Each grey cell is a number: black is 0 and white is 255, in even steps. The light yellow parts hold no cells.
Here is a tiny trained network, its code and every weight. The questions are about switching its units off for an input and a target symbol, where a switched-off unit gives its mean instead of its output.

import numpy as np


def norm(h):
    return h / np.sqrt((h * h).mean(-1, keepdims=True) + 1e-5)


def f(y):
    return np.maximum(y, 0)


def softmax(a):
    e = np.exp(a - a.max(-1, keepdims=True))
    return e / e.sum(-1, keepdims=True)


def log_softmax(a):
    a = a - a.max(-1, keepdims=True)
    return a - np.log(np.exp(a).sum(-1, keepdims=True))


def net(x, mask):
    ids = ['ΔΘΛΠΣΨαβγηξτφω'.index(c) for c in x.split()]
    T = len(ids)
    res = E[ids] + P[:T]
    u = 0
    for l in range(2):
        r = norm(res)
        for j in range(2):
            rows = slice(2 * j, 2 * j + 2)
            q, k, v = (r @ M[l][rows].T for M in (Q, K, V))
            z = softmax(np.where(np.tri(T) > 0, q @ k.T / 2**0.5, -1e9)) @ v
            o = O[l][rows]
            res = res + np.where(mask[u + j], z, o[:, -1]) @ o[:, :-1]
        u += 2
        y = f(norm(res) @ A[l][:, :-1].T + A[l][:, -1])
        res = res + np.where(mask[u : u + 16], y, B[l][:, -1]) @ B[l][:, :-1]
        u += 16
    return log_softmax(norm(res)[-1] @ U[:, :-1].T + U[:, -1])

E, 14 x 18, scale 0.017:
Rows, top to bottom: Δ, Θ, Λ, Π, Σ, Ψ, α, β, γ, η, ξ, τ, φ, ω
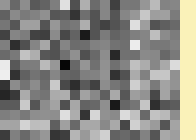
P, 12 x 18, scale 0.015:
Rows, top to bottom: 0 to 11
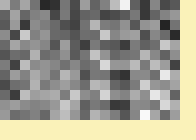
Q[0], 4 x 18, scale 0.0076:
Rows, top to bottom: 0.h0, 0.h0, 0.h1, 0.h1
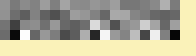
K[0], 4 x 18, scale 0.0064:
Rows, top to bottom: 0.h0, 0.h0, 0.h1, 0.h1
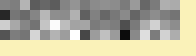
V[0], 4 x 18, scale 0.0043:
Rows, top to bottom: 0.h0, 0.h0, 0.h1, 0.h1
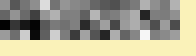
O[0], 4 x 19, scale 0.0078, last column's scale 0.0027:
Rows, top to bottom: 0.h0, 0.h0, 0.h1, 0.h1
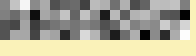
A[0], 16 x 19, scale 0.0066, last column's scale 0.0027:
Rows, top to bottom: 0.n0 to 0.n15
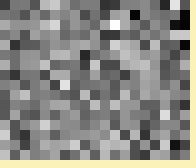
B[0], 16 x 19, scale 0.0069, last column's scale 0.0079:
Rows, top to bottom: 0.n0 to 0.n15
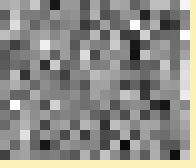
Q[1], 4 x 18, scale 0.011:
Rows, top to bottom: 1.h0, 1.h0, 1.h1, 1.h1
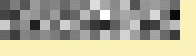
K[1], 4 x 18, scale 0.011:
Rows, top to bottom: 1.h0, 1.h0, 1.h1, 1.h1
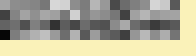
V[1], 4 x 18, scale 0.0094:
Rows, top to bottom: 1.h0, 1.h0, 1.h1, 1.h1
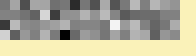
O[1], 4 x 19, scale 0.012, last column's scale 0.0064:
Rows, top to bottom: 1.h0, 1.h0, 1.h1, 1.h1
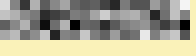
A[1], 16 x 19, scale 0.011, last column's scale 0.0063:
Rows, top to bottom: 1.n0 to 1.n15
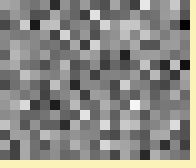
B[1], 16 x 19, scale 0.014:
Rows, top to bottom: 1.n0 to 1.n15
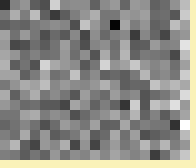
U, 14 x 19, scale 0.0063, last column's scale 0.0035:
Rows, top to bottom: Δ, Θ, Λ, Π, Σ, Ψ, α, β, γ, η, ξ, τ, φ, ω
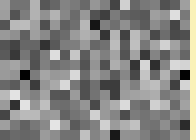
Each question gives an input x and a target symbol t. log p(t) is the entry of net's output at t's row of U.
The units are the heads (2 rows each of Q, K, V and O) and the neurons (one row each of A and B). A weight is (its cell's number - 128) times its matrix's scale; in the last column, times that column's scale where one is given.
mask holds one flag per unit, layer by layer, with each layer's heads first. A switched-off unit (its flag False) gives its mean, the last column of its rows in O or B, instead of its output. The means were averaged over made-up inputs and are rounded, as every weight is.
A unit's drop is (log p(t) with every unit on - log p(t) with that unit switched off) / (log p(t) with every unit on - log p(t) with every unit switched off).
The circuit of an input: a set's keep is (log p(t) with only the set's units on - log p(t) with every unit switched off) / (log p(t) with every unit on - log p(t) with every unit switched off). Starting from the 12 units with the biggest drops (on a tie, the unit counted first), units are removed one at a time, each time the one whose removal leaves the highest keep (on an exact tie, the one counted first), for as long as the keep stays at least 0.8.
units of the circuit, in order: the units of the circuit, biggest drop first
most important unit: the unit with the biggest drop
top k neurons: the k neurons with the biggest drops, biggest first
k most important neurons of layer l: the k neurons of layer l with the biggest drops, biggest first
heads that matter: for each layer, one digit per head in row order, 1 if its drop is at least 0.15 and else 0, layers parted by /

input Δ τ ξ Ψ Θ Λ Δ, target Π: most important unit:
1.n7
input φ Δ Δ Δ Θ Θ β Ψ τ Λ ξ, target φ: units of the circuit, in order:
(1.n6 1.h1 1.n0)
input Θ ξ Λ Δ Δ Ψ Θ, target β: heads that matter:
01 / 00
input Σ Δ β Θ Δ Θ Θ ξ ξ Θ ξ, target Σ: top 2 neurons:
(1.n10 0.n4)
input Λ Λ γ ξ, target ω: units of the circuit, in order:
(1.n2 1.h0)
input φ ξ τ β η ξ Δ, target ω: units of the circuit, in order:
(1.n2 1.h0)
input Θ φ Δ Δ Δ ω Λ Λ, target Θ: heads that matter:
00 / 10
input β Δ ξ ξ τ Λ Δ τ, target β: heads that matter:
00 / 01
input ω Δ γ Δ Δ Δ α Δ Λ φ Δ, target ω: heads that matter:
11 / 10
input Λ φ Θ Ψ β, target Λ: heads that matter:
00 / 11
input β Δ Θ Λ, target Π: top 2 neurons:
(1.n7 1.n15)
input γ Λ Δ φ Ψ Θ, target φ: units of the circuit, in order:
(1.h1 1.n6 1.n0 0.h1)
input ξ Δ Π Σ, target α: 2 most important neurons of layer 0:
(0.n13 0.n5)
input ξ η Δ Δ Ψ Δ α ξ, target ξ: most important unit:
1.h0
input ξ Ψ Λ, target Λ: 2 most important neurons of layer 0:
(0.n0 0.n3)
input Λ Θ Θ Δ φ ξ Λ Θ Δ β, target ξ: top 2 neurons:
(0.n13 0.n12)
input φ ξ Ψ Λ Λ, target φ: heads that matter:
00 / 01
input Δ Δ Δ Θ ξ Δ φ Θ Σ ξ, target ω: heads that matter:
00 / 00
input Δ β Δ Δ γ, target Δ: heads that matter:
00 / 10
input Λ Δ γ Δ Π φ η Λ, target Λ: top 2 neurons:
(1.n5 1.n0)
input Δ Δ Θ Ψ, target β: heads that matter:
01 / 00
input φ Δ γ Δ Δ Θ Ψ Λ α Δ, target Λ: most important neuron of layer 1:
(1.n0)
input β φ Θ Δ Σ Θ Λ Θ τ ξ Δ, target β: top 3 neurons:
(0.n13 0.n15 0.n4)
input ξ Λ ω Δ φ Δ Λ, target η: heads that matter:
01 / 00
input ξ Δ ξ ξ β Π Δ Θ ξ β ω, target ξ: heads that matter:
00 / 10
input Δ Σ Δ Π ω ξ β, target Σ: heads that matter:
01 / 10
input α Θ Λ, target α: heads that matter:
00 / 01
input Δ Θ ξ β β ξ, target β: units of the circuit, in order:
(1.h1)
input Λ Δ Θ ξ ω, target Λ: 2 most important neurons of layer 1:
(1.n5 1.n0)
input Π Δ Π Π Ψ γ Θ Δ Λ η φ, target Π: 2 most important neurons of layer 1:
(1.n13 1.n7)
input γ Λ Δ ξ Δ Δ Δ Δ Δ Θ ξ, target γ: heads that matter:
00 / 11
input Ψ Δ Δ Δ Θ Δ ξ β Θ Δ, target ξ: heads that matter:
00 / 01
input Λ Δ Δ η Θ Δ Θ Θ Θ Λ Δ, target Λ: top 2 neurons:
(1.n5 1.n0)
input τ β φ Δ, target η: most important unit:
0.h1
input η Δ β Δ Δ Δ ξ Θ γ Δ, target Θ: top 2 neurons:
(1.n12 1.n15)
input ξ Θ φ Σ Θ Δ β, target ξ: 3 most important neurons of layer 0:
(0.n13 0.n12 0.n15)
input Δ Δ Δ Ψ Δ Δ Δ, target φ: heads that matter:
00 / 11
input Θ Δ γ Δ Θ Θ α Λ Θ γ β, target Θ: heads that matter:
00 / 10
